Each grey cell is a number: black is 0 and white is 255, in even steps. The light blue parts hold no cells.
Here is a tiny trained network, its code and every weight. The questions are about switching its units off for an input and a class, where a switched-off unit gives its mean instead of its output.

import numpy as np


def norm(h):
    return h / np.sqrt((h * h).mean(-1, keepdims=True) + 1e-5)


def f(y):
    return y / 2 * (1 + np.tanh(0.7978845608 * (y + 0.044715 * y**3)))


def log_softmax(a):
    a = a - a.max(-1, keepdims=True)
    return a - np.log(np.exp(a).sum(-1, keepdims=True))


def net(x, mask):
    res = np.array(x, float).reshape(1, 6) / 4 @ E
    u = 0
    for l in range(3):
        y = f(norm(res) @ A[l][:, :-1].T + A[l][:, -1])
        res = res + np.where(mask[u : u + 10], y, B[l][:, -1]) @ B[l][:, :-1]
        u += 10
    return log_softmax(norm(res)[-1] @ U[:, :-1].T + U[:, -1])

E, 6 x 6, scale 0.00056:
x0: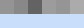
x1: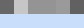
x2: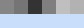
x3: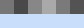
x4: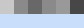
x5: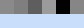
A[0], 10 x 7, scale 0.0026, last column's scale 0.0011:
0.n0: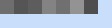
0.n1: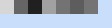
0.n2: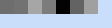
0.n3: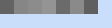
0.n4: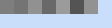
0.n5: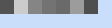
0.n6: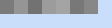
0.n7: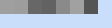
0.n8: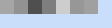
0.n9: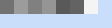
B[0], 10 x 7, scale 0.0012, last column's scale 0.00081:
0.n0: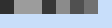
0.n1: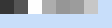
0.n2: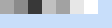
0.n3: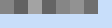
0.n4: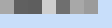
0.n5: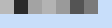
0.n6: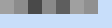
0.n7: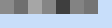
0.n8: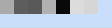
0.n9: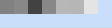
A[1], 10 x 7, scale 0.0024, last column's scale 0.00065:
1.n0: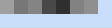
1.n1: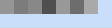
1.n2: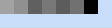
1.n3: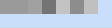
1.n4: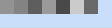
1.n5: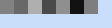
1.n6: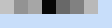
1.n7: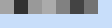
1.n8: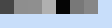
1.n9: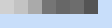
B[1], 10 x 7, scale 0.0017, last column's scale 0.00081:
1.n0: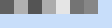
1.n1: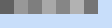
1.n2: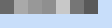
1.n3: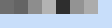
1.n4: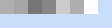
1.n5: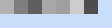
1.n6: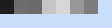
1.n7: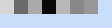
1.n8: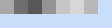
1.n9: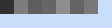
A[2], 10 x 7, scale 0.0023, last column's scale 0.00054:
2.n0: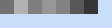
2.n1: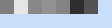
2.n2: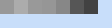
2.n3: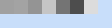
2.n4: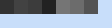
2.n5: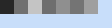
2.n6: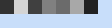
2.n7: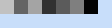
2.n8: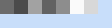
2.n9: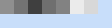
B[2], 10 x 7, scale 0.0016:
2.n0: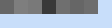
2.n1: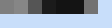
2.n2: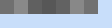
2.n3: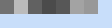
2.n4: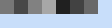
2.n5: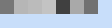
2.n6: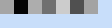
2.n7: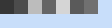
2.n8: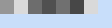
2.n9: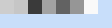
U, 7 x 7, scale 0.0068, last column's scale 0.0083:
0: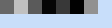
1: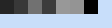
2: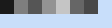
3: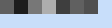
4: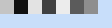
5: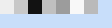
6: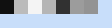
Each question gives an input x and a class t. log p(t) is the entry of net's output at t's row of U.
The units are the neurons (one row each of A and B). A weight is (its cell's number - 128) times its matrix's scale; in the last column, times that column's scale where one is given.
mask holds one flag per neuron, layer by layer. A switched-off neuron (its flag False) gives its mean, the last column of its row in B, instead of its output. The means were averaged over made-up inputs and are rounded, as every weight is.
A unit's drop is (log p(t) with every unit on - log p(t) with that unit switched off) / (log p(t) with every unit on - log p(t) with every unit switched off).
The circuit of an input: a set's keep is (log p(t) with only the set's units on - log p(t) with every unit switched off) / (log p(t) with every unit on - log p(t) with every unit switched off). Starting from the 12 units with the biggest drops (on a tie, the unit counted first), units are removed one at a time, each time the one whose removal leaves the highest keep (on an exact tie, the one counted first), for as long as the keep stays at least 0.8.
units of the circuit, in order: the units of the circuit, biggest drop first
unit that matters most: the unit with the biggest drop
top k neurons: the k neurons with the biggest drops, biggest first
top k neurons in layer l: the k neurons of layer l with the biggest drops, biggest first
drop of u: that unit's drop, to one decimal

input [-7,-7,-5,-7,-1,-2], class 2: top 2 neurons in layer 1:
(1.n6, 1.n0)
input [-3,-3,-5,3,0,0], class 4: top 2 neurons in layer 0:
(0.n8, 0.n2)
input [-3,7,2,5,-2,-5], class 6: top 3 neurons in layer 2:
(2.n5, 2.n8, 2.n9)
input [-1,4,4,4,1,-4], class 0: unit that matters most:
1.n8
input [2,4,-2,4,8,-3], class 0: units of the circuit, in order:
(2.n1, 1.n8)
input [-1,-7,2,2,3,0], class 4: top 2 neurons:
(0.n1, 1.n7)
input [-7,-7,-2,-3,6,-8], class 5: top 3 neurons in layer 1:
(1.n5, 1.n6, 1.n1)
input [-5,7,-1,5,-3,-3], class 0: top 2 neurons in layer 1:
(1.n6, 1.n8)
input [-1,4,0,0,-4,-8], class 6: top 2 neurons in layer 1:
(1.n8, 1.n4)
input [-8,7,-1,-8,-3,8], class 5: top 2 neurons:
(1.n8, 0.n2)
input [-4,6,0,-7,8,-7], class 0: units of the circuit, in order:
(2.n1, 1.n8, 1.n4)
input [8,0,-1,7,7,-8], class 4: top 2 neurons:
(0.n2, 1.n7)
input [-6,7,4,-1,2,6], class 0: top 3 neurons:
(2.n1, 0.n8, 1.n5)
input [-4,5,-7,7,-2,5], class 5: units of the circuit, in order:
(1.n8, 0.n2)
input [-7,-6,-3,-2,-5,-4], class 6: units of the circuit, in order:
(2.n5)
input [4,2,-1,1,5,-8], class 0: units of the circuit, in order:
(1.n8, 0.n2, 2.n1)
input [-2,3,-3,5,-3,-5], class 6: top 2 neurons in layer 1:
(1.n4, 1.n8)
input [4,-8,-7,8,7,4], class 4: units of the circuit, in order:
(1.n7, 2.n7)
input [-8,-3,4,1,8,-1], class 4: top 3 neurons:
(1.n7, 0.n1, 2.n7)
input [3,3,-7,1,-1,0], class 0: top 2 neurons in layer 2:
(2.n1, 2.n9)
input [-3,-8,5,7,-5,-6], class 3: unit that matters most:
2.n4
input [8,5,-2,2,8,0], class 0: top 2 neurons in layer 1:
(1.n9, 1.n8)
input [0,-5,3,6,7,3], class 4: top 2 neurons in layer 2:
(2.n7, 2.n9)
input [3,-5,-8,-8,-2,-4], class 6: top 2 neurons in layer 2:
(2.n5, 2.n9)
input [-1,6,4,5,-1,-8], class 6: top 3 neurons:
(1.n8, 0.n2, 1.n4)
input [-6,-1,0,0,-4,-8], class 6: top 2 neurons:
(1.n8, 1.n4)
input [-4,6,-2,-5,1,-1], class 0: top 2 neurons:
(2.n1, 0.n1)
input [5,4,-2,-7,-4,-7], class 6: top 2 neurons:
(0.n2, 1.n8)
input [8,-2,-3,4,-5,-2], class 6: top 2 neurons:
(0.n8, 1.n5)
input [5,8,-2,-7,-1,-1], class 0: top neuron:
(2.n1)
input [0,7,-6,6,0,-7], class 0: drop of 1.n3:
-0.2
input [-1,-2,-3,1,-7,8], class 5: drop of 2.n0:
0.0
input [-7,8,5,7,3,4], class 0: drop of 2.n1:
0.2
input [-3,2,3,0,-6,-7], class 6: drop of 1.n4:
0.1
